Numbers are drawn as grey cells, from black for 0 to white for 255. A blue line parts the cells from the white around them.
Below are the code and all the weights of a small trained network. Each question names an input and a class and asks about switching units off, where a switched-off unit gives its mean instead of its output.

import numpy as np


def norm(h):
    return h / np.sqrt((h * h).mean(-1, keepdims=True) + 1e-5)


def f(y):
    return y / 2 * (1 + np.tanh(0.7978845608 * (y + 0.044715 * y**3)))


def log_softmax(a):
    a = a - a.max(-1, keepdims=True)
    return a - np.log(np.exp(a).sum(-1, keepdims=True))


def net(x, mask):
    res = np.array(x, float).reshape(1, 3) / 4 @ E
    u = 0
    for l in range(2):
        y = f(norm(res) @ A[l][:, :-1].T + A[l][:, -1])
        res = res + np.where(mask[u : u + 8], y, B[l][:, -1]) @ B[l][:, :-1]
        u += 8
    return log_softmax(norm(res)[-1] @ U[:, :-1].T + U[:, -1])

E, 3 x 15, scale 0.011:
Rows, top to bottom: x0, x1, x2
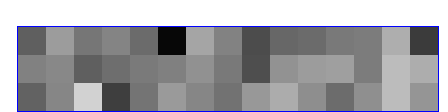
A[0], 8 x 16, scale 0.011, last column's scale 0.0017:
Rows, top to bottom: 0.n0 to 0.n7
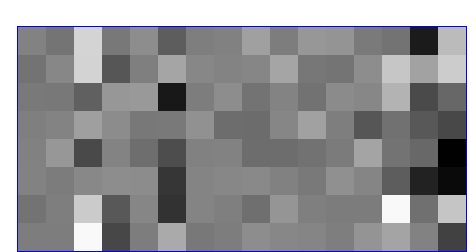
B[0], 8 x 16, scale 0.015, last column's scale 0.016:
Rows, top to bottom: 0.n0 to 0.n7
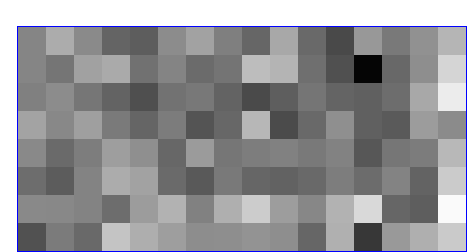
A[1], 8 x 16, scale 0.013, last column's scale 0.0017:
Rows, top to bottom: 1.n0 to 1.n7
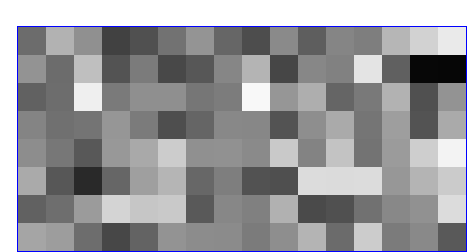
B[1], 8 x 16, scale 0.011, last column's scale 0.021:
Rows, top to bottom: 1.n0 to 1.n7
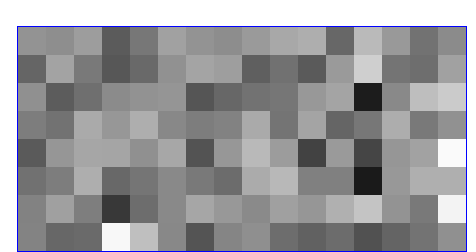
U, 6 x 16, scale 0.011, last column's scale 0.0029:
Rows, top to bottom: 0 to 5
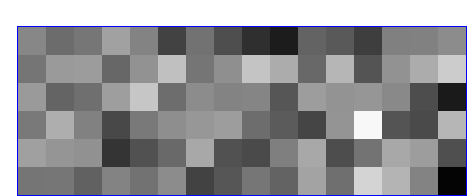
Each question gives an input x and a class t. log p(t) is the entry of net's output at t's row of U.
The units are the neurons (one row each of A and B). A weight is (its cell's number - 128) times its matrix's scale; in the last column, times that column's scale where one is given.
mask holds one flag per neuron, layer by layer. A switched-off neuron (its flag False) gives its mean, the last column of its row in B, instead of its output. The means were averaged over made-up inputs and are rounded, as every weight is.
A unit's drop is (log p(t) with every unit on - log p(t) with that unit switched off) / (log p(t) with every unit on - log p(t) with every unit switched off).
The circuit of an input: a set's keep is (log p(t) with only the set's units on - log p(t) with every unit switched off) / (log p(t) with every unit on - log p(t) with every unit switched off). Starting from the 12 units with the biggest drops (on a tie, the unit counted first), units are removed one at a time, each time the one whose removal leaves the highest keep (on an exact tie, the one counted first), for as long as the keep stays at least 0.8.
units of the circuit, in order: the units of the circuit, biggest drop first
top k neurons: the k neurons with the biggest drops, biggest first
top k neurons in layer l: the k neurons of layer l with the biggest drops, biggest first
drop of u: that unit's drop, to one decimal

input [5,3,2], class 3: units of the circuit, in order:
0.n7, 0.n6, 1.n1
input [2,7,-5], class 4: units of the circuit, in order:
0.n7, 0.n6, 1.n4
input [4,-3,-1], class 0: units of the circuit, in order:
0.n2, 0.n5
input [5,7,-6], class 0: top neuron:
1.n6
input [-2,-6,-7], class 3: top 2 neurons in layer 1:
1.n2, 1.n4
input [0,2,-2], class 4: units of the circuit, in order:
0.n6, 0.n7, 1.n4
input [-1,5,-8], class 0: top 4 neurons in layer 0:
0.n6, 0.n7, 0.n4, 0.n0
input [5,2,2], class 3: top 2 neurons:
0.n6, 0.n7
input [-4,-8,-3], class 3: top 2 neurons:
0.n1, 0.n7
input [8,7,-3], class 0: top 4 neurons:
0.n2, 1.n6, 0.n4, 0.n0
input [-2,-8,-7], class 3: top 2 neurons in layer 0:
0.n2, 0.n1
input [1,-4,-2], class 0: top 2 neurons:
0.n6, 0.n5
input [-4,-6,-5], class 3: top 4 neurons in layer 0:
0.n1, 0.n7, 0.n6, 0.n2
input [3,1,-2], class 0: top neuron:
0.n2
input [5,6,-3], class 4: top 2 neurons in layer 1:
1.n4, 1.n0
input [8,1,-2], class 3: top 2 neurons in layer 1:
1.n2, 1.n1
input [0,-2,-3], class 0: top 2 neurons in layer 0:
0.n6, 0.n7
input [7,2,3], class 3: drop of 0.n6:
0.4
